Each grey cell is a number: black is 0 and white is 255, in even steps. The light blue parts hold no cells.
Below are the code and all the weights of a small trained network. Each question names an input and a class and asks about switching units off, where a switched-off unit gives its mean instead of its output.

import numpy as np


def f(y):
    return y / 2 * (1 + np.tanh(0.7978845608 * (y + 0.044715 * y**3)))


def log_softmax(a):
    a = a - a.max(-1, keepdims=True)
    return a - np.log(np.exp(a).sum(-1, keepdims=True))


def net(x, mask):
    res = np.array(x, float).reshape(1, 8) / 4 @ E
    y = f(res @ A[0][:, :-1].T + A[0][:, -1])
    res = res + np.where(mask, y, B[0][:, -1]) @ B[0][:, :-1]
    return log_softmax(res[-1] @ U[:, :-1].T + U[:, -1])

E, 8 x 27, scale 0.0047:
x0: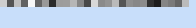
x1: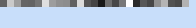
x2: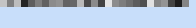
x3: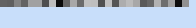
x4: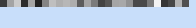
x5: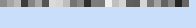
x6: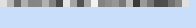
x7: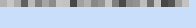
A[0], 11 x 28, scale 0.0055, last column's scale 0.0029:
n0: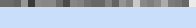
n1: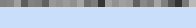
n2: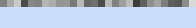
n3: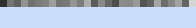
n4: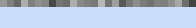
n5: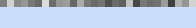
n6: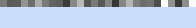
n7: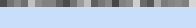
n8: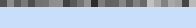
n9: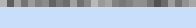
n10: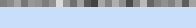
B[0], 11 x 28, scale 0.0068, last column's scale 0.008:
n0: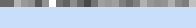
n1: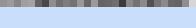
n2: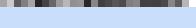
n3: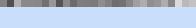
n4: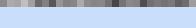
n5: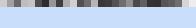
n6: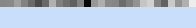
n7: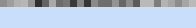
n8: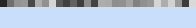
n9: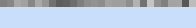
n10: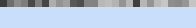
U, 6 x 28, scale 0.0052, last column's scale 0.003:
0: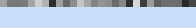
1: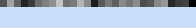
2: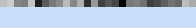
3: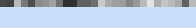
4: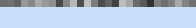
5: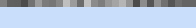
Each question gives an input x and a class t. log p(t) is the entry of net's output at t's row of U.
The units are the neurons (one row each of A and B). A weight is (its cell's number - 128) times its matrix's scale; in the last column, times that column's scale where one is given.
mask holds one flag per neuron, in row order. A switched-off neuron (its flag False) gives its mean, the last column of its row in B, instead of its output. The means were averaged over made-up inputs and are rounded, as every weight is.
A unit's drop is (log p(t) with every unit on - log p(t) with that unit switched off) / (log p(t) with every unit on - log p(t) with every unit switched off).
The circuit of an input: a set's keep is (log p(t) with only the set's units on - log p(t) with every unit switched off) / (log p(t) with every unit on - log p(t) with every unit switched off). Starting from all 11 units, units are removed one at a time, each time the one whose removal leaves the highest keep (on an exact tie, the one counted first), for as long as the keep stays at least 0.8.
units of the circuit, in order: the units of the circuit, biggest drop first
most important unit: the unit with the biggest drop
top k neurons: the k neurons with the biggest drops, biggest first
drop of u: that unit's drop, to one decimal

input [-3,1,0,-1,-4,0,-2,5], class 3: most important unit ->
n2
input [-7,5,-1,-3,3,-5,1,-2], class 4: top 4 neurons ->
(n5, n8, n10, n6)
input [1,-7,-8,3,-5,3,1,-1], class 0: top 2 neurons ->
(n8, n6)
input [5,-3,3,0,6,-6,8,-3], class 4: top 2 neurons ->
(n2, n6)
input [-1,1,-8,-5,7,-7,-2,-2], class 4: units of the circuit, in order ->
(n5, n8, n2)
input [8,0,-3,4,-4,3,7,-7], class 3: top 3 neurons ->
(n2, n5, n9)
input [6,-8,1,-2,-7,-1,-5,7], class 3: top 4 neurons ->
(n10, n2, n5, n9)
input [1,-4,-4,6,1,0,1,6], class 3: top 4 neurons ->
(n2, n5, n7, n1)
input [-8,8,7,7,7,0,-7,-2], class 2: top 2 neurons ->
(n2, n1)
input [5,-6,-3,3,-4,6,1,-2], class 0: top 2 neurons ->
(n8, n6)
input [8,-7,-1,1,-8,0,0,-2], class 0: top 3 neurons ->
(n8, n4, n10)
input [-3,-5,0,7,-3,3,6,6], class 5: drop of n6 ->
0.3
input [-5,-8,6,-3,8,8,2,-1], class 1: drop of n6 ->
0.4
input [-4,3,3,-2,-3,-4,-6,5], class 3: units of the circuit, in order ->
(n8)
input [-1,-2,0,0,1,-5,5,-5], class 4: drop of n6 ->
0.2
